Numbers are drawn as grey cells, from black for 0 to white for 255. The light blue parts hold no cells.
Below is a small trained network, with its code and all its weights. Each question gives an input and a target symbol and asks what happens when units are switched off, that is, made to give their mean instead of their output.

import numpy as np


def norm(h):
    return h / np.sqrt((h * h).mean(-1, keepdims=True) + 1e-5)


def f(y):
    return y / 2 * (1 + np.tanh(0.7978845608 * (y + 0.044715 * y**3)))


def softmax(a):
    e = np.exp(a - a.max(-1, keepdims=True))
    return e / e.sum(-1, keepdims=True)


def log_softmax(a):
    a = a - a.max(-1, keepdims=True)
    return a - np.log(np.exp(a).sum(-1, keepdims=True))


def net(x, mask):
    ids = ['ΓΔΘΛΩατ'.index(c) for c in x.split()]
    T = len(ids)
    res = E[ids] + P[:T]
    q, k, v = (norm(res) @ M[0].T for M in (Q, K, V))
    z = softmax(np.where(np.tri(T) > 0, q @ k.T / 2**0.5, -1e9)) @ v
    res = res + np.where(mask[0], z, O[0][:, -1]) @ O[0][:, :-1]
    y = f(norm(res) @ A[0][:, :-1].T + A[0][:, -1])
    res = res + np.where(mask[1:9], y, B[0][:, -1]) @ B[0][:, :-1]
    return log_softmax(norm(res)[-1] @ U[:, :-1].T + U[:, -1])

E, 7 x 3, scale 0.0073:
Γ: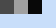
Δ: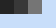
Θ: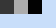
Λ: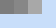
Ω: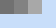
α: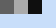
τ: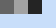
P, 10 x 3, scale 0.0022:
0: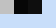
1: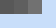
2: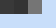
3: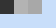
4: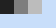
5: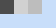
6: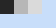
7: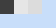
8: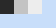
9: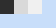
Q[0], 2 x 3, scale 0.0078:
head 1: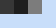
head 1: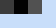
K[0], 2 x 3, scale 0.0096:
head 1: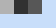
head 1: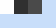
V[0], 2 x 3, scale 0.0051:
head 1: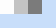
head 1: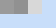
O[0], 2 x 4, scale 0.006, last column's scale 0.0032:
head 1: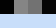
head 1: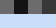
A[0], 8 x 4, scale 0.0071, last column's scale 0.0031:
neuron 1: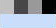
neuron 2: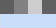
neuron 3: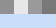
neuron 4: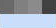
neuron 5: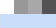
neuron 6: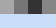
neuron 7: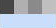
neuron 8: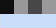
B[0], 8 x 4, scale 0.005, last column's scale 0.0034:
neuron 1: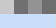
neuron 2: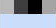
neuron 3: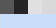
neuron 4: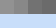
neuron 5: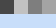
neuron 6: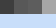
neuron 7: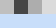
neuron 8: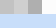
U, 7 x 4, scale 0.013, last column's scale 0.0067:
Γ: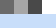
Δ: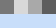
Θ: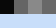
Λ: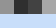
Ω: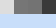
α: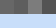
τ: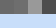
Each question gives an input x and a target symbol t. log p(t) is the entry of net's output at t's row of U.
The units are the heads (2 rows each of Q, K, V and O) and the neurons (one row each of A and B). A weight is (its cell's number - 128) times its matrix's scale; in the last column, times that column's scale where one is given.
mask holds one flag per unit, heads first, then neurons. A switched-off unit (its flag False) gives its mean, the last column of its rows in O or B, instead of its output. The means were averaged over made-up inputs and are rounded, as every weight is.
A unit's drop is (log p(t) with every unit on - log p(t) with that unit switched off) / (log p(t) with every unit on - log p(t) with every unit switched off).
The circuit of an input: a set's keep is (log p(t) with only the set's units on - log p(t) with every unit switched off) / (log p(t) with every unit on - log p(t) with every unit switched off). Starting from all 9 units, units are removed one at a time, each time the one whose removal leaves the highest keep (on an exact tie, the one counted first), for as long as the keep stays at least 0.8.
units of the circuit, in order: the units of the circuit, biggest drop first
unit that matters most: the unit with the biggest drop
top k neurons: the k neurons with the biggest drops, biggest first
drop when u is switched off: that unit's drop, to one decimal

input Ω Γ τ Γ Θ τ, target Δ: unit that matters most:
neuron 3
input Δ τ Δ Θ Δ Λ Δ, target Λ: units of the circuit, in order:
(head 1; neuron 2)
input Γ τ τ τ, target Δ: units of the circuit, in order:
(head 1; neuron 3; neuron 2)
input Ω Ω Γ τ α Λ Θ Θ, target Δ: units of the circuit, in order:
(neuron 8; neuron 2)
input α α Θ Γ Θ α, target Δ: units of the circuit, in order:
(head 1; neuron 2; neuron 3)
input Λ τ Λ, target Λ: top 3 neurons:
(neuron 2; neuron 8; neuron 3)
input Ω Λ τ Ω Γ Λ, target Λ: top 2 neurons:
(neuron 2; neuron 8)
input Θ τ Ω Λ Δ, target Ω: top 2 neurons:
(neuron 8; neuron 2)
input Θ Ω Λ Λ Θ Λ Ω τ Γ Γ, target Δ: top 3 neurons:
(neuron 8; neuron 2; neuron 7)
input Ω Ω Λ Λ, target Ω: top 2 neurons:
(neuron 3; neuron 2)
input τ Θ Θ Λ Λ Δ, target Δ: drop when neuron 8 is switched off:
0.5
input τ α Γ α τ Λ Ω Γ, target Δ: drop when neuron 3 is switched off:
0.1
